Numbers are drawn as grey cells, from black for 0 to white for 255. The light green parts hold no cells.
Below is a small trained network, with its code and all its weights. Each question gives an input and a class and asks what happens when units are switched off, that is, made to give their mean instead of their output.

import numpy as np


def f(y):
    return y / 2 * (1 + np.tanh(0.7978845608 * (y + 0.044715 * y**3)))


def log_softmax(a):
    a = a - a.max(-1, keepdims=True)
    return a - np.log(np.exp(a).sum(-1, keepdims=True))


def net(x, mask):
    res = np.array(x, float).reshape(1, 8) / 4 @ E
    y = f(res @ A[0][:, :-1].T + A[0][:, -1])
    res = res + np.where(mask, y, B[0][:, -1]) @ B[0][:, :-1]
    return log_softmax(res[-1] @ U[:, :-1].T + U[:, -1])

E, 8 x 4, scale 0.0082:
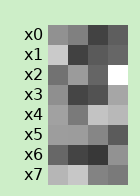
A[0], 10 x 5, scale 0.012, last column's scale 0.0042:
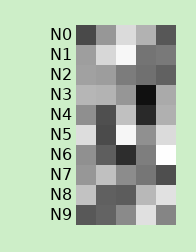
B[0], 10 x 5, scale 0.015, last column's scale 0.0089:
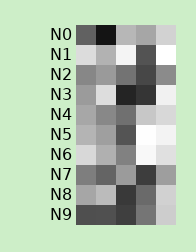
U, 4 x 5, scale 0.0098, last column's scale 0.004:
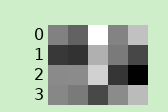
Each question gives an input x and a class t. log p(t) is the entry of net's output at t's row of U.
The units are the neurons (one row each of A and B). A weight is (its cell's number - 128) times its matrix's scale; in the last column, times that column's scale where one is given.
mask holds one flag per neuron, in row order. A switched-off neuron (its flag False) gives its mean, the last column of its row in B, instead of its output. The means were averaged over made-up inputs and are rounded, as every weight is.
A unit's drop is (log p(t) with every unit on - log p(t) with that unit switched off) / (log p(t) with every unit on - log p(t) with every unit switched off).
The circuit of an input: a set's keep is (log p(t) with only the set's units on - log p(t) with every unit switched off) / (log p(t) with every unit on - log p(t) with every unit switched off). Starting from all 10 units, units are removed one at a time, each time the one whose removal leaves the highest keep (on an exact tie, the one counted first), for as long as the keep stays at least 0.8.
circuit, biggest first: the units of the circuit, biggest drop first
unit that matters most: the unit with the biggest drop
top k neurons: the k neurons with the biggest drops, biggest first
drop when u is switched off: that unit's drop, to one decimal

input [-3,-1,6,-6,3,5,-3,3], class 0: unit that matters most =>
N0
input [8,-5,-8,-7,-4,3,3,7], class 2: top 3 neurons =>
N5; N1; N7
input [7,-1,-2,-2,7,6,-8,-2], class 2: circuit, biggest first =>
N1; N3
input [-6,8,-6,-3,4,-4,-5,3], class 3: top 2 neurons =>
N5; N3
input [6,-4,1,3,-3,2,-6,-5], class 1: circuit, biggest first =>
N1; N5; N3
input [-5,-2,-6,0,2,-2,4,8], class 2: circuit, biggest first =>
N1; N6
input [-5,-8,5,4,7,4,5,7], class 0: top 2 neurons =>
N1; N0
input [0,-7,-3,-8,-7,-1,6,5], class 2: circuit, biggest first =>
N5; N6
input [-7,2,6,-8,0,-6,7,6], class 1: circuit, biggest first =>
N3; N5; N6; N9
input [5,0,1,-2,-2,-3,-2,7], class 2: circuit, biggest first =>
N5; N4
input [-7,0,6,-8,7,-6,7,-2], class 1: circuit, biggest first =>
N0; N9
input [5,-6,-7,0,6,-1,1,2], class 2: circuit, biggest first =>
N1; N6
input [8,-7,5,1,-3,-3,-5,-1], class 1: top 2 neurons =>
N3; N1
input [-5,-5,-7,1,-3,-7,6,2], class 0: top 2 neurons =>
N3; N8
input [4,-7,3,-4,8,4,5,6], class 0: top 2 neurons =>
N3; N0
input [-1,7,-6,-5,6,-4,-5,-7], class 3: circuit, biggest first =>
N5
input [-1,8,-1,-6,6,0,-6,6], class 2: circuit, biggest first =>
N1; N3
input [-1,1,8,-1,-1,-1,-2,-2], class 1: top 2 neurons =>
N3; N5
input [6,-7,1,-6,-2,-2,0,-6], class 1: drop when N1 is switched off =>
0.3
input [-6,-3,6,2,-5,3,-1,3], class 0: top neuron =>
N3
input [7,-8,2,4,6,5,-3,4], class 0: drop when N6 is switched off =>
-0.1
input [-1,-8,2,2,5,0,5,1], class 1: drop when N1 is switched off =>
0.0
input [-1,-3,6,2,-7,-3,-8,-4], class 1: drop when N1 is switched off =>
0.1
